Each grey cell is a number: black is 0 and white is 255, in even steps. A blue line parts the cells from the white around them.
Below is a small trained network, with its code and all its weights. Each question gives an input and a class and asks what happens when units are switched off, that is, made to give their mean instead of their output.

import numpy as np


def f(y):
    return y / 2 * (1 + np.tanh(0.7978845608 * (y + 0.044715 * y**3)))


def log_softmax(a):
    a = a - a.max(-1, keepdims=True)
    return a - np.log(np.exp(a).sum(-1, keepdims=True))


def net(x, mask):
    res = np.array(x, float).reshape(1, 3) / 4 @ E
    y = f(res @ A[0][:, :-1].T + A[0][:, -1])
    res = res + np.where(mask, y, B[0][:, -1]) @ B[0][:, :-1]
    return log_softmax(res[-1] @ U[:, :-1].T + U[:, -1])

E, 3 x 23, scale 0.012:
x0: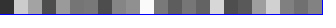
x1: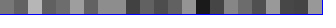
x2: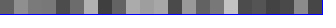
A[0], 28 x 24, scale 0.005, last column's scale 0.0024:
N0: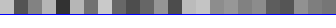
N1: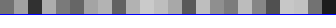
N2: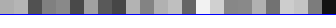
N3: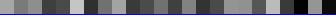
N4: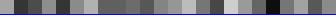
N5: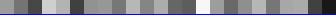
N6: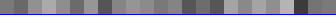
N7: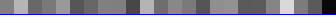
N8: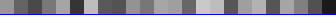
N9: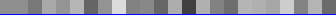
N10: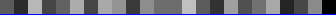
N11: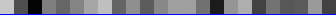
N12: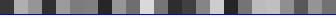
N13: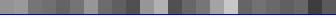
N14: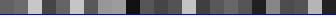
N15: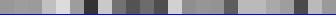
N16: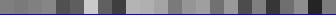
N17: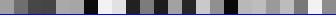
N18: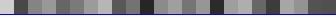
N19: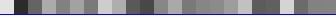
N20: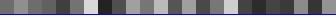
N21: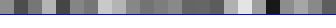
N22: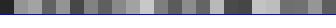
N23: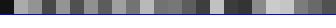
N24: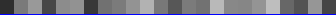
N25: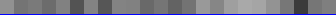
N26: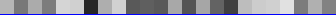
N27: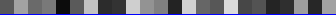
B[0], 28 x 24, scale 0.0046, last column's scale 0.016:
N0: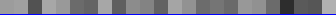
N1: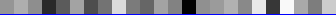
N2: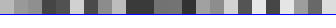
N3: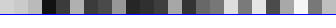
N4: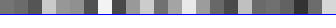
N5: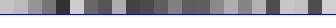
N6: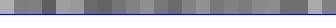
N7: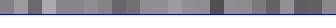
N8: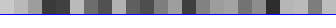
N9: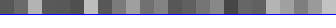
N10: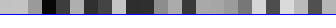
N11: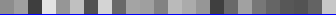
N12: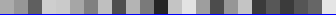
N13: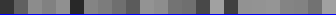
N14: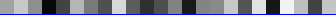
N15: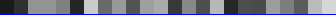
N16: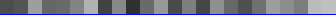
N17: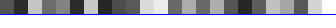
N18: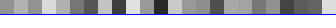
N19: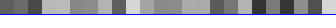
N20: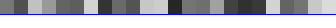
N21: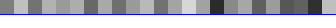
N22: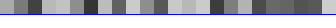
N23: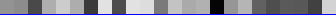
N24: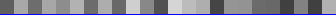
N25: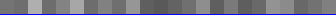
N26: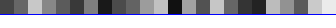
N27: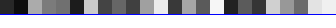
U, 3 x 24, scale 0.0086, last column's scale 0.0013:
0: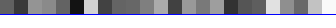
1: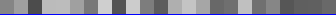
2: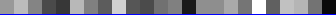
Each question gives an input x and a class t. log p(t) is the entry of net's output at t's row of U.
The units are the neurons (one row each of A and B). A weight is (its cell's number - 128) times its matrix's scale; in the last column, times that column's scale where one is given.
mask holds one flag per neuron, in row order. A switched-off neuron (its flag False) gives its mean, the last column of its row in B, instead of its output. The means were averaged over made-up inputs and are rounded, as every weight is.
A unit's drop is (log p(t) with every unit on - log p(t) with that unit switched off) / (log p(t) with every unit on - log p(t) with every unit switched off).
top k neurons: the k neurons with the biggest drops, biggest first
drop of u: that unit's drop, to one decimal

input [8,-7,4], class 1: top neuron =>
(N12)
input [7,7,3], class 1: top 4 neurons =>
(N12 N23 N22 N24)
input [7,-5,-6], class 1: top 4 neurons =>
(N12 N23 N22 N27)
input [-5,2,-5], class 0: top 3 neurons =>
(N17 N26 N15)
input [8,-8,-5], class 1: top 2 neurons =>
(N12 N23)
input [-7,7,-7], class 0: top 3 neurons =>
(N17 N26 N15)
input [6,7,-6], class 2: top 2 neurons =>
(N14 N3)
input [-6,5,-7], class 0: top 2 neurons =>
(N17 N26)
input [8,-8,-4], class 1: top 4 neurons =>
(N12 N23 N22 N14)
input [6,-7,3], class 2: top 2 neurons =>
(N2 N1)
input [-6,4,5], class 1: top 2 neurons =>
(N4 N17)
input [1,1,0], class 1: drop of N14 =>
0.4
